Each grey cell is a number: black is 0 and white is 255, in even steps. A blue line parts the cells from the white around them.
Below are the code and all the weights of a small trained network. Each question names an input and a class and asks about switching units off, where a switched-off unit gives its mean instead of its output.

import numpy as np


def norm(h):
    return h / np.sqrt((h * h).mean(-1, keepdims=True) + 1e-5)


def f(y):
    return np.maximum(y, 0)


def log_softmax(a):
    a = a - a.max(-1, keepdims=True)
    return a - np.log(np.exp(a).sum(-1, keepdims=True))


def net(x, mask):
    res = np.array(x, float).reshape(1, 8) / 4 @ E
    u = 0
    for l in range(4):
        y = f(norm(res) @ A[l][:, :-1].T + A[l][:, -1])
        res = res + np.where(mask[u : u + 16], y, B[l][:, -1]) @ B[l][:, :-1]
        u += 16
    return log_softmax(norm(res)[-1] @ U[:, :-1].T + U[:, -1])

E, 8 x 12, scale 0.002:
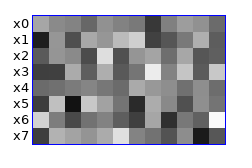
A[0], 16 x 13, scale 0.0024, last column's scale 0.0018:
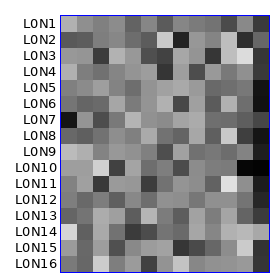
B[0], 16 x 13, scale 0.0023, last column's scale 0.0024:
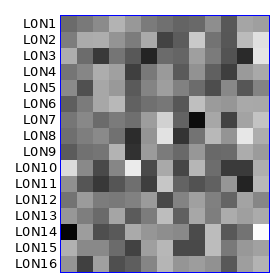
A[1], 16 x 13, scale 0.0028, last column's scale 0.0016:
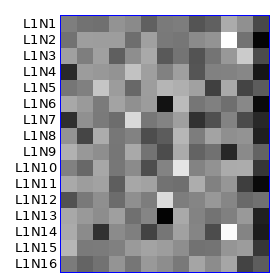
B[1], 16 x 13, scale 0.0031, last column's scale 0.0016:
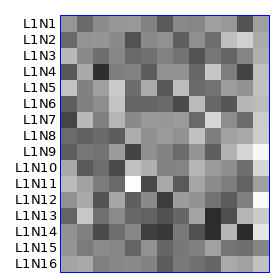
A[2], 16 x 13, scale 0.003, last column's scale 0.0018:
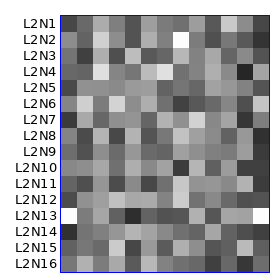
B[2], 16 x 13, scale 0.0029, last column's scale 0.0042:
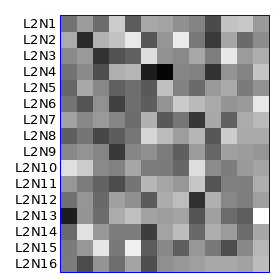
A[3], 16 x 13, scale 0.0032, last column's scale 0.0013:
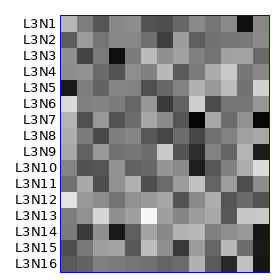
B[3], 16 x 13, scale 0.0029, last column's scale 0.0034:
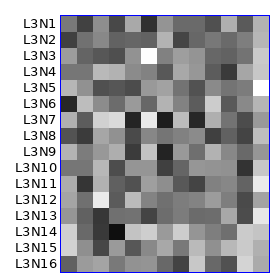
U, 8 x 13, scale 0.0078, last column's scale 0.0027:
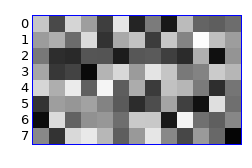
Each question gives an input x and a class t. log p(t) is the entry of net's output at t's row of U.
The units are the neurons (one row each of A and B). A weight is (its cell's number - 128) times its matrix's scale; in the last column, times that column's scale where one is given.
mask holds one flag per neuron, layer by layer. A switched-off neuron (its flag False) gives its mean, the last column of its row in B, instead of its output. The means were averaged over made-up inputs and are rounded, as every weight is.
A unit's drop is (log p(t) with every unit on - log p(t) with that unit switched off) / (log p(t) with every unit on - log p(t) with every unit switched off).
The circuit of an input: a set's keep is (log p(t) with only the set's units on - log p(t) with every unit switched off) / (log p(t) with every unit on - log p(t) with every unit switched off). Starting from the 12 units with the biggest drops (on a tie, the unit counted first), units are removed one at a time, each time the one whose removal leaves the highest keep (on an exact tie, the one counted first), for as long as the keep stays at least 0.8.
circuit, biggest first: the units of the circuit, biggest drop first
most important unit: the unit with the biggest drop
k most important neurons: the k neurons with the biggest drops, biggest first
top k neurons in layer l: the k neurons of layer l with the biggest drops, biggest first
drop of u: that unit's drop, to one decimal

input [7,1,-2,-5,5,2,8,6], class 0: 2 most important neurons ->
(L2N4; L0N2)
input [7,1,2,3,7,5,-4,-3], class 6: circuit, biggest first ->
(L0N7; L2N7)
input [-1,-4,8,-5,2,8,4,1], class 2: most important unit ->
L0N11
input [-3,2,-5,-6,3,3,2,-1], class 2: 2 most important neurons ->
(L1N14; L0N3)
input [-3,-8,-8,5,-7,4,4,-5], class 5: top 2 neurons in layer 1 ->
(L1N13; L1N6)
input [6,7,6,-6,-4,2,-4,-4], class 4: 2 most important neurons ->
(L0N10; L2N10)
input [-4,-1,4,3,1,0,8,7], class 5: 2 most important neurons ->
(L1N9; L0N14)
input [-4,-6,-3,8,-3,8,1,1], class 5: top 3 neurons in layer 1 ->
(L1N13; L1N6; L1N9)
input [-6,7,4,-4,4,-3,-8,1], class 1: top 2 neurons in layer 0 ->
(L0N14; L0N2)
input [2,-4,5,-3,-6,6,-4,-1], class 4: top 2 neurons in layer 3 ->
(L3N13; L3N12)
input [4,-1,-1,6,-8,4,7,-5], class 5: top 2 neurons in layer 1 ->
(L1N13; L1N6)
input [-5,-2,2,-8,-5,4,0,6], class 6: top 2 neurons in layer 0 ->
(L0N2; L0N3)
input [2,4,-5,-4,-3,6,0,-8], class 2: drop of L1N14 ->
0.2
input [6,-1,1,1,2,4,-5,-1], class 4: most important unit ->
L0N10
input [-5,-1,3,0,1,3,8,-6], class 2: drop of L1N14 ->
0.1
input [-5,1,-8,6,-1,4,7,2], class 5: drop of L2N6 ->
0.0
